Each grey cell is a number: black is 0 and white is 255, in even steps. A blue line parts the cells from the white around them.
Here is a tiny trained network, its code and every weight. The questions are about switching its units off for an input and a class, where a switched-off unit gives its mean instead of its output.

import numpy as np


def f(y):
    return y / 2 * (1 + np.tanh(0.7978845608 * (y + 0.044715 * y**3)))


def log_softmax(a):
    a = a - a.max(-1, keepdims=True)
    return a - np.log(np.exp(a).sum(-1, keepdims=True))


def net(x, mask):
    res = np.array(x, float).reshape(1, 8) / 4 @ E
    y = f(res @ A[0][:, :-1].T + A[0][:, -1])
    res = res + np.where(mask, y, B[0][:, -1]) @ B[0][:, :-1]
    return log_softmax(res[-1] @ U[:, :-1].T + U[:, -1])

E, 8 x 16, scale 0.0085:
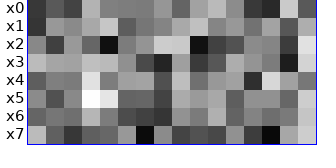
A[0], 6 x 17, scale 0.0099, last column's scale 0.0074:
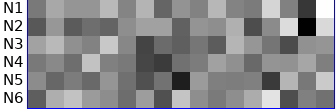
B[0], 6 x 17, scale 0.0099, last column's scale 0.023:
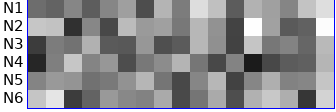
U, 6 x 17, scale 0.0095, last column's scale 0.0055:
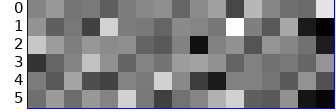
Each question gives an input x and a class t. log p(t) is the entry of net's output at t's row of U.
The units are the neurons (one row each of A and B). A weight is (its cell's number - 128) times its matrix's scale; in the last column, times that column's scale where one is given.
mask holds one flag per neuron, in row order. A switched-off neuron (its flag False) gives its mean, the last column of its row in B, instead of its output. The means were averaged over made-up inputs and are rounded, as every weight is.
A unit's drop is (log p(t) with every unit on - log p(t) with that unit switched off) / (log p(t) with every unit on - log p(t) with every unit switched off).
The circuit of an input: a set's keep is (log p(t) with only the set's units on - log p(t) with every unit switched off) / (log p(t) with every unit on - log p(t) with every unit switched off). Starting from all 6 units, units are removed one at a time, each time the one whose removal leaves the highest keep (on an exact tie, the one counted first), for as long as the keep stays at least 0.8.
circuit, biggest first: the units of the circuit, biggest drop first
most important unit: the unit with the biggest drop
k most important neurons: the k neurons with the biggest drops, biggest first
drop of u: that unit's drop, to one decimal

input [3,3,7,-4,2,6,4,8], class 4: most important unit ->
N3
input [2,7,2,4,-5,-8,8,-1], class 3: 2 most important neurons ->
N2, N6
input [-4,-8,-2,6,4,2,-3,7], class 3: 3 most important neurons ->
N2, N3, N6
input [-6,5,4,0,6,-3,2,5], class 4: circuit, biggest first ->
N2, N5
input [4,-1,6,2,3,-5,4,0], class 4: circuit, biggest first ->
N2, N6
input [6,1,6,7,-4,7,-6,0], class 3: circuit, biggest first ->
N2, N6
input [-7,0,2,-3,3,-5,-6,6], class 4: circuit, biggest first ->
N6, N3
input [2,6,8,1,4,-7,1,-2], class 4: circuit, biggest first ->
N2, N3
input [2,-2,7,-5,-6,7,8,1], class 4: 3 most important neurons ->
N2, N6, N3
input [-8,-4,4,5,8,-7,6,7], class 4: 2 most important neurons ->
N6, N2
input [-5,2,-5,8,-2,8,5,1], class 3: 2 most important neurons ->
N4, N2
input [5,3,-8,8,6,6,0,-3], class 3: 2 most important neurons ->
N4, N2
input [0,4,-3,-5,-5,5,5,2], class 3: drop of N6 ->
0.2
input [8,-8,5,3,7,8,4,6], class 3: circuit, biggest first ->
N4
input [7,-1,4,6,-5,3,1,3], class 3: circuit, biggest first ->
N2, N6
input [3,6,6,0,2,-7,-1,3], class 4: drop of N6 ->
0.3
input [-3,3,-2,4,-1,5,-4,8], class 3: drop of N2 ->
0.2
